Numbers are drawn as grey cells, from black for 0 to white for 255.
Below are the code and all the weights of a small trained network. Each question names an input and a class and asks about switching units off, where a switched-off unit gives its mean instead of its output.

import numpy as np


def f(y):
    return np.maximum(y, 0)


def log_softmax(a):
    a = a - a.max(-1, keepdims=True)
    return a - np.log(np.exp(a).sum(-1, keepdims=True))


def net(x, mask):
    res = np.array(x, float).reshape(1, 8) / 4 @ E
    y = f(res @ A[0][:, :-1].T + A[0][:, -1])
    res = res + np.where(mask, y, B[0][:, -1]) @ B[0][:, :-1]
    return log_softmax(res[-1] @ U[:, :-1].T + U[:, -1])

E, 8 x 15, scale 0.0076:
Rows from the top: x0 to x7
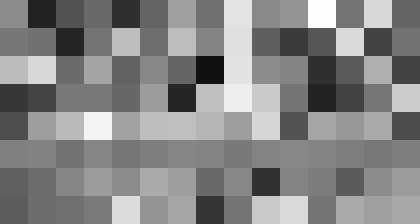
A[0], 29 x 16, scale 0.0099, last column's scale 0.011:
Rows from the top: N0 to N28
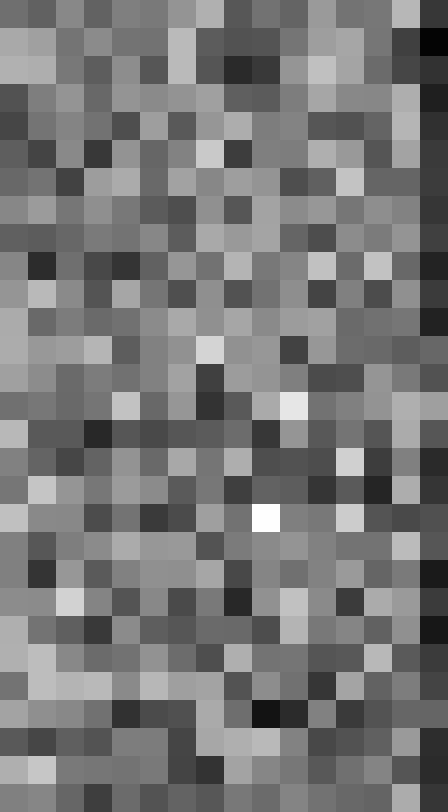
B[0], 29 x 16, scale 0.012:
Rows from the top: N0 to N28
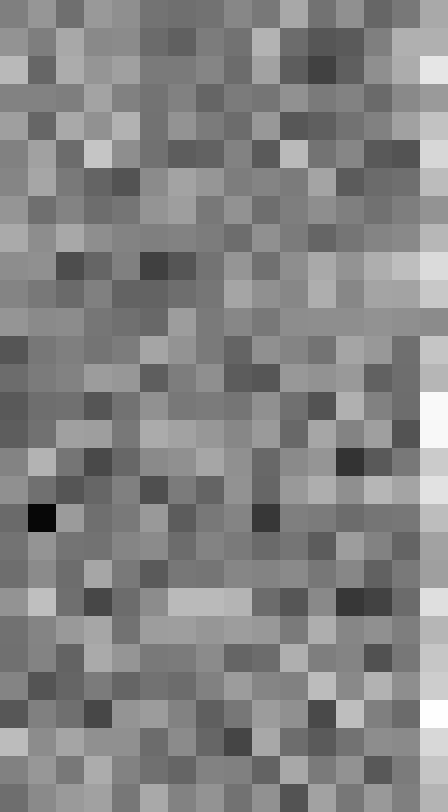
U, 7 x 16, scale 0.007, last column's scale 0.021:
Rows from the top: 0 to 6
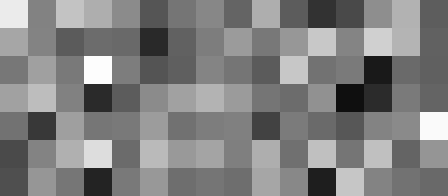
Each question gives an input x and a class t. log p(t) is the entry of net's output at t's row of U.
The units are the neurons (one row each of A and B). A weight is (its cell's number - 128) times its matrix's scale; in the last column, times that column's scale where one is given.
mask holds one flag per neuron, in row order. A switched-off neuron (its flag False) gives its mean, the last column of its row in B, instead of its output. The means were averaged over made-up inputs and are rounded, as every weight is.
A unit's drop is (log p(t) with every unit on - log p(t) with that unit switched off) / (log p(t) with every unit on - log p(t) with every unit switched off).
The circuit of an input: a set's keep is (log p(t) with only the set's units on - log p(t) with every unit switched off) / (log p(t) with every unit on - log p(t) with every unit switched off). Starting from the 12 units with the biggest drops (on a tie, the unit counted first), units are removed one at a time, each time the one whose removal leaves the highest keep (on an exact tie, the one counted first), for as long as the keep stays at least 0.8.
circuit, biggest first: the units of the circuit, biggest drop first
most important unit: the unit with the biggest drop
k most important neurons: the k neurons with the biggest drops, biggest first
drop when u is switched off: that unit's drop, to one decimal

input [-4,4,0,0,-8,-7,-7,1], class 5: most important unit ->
N15
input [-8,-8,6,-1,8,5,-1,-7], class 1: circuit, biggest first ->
[N24, N17]
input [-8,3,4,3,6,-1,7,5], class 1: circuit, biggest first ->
[N24, N17]
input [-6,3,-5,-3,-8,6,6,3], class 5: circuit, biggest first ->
[N15, N22]
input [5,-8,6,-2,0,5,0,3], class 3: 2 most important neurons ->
[N21, N5]
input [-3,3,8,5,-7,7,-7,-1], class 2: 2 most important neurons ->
[N27, N23]
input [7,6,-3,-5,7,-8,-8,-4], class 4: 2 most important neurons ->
[N18, N17]
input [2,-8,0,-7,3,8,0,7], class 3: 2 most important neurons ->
[N21, N26]
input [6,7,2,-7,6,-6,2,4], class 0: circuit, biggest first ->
[N2, N1]
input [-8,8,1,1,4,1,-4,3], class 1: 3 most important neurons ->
[N24, N17, N21]
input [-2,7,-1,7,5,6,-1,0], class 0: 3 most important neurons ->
[N26, N21, N8]
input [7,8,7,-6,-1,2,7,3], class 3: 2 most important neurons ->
[N16, N6]
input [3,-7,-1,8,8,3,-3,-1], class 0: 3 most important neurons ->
[N26, N4, N15]
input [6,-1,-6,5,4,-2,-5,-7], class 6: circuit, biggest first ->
[N12, N25, N15]
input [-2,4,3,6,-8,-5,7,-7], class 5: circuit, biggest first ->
[N15]
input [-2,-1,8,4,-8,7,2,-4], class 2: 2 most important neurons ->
[N27, N23]
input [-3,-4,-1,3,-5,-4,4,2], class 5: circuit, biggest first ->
[N15, N28, N18]
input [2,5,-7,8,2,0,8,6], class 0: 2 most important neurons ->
[N26, N4]
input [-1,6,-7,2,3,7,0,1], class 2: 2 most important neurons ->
[N5, N21]
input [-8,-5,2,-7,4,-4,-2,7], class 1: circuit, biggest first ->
[N24]
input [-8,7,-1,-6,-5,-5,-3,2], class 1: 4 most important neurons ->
[N17, N10, N21, N24]
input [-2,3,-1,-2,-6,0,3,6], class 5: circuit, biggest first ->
[N15, N22]
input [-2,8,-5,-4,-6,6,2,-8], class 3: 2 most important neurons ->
[N16, N14]
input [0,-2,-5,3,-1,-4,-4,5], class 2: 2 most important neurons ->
[N5, N25]
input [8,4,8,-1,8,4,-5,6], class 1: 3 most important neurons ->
[N9, N5, N15]
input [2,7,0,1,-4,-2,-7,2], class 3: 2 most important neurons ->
[N16, N6]
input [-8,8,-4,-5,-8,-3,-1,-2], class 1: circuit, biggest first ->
[N17]
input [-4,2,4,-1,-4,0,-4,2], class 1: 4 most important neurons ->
[N10, N17, N25, N5]
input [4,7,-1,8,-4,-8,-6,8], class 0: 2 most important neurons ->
[N26, N8]
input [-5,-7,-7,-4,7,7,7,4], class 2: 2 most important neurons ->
[N5, N3]
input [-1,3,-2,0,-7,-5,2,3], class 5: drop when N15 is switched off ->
0.2
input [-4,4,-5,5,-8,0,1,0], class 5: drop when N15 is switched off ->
0.6
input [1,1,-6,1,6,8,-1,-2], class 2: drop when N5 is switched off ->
0.5
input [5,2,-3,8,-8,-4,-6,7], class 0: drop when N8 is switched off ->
0.1
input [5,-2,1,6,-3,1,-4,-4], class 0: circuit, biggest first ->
[N26]
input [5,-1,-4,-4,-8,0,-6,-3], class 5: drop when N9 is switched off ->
0.0
